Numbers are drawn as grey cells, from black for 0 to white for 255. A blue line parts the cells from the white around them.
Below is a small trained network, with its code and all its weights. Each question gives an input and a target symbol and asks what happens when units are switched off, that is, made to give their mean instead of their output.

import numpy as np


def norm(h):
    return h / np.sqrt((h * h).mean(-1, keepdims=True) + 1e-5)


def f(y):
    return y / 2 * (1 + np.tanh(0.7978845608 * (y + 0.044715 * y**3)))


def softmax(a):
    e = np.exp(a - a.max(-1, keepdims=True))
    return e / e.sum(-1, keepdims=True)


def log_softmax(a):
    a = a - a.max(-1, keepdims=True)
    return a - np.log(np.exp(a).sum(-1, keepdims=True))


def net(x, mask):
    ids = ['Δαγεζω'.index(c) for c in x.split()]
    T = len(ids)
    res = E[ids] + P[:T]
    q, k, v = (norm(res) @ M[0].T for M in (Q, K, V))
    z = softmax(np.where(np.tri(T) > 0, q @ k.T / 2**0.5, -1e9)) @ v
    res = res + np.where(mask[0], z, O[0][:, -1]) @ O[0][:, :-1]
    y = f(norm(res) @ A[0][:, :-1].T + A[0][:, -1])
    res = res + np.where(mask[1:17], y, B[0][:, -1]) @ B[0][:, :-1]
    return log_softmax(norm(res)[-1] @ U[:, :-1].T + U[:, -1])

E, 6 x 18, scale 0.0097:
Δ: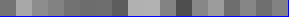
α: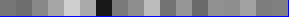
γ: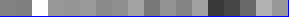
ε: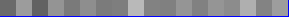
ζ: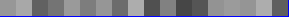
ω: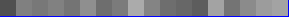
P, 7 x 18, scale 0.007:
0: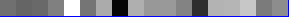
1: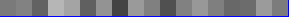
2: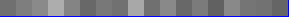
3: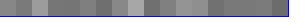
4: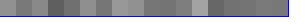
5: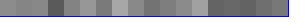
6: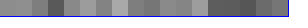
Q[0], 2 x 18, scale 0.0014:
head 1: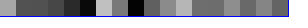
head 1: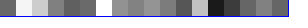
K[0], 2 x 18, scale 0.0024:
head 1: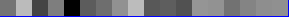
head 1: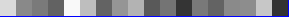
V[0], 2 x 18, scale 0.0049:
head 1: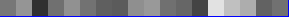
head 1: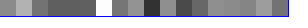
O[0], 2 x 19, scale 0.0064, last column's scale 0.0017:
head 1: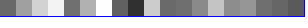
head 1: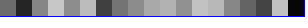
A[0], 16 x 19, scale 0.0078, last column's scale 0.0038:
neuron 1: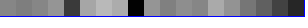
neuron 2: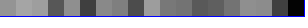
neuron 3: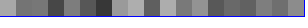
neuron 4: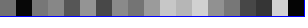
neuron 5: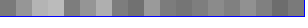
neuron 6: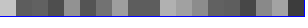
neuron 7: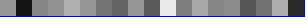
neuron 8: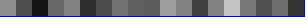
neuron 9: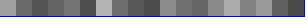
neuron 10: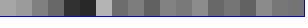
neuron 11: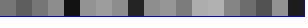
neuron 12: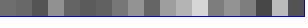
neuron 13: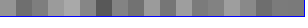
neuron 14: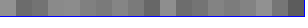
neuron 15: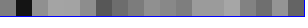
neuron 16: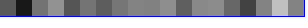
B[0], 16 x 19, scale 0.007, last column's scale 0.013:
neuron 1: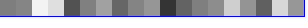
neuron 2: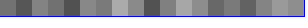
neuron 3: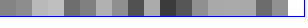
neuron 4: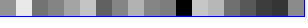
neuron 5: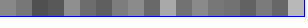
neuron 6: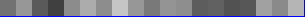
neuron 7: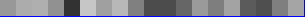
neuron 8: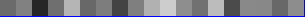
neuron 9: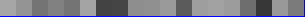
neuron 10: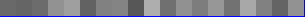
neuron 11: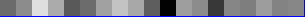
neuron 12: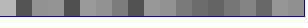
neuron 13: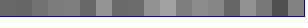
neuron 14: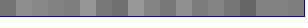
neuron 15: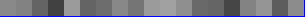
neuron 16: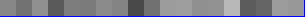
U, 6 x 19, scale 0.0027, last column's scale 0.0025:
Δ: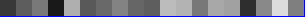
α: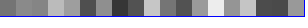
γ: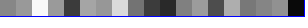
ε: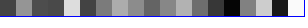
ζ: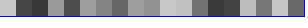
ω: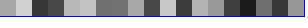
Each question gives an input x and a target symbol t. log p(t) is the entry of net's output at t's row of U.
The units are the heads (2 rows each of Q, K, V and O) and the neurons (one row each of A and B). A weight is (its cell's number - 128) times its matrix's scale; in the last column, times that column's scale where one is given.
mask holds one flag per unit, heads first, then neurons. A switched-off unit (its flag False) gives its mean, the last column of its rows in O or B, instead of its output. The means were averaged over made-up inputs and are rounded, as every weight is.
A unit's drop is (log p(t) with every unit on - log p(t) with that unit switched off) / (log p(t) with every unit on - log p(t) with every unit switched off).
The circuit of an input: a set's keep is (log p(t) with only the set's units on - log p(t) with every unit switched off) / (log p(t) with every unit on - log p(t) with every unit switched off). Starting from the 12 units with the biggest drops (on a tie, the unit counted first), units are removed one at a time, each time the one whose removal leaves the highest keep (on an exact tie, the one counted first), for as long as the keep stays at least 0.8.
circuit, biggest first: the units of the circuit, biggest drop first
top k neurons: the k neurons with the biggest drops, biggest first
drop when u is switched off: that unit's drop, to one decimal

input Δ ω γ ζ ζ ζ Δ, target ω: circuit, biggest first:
(head 1; neuron 4)
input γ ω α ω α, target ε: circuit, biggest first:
(neuron 3; head 1)
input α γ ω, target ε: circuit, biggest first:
(neuron 3; neuron 7)
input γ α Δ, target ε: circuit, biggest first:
(head 1; neuron 3; neuron 10)
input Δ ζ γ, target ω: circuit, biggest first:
(head 1; neuron 4; neuron 3)
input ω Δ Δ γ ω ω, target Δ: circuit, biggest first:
(head 1; neuron 3; neuron 7; neuron 16)
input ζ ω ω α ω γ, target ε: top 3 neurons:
(neuron 3; neuron 7; neuron 1)
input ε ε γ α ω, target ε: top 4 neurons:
(neuron 3; neuron 1; neuron 7; neuron 10)
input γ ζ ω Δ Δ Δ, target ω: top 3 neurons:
(neuron 3; neuron 4; neuron 1)
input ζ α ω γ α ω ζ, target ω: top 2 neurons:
(neuron 3; neuron 9)
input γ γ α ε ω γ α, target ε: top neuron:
(neuron 8)
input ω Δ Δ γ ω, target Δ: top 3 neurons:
(neuron 3; neuron 16; neuron 7)
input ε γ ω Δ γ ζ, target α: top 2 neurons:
(neuron 3; neuron 8)
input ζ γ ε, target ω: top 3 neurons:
(neuron 4; neuron 3; neuron 15)
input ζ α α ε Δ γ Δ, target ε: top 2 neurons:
(neuron 3; neuron 10)
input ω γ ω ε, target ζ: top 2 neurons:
(neuron 3; neuron 12)
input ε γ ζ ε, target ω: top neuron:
(neuron 4)
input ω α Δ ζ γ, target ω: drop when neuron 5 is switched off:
0.3
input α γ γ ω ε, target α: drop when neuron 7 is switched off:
0.2
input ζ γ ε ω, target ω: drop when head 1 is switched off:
1.3
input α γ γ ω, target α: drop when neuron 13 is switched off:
0.0
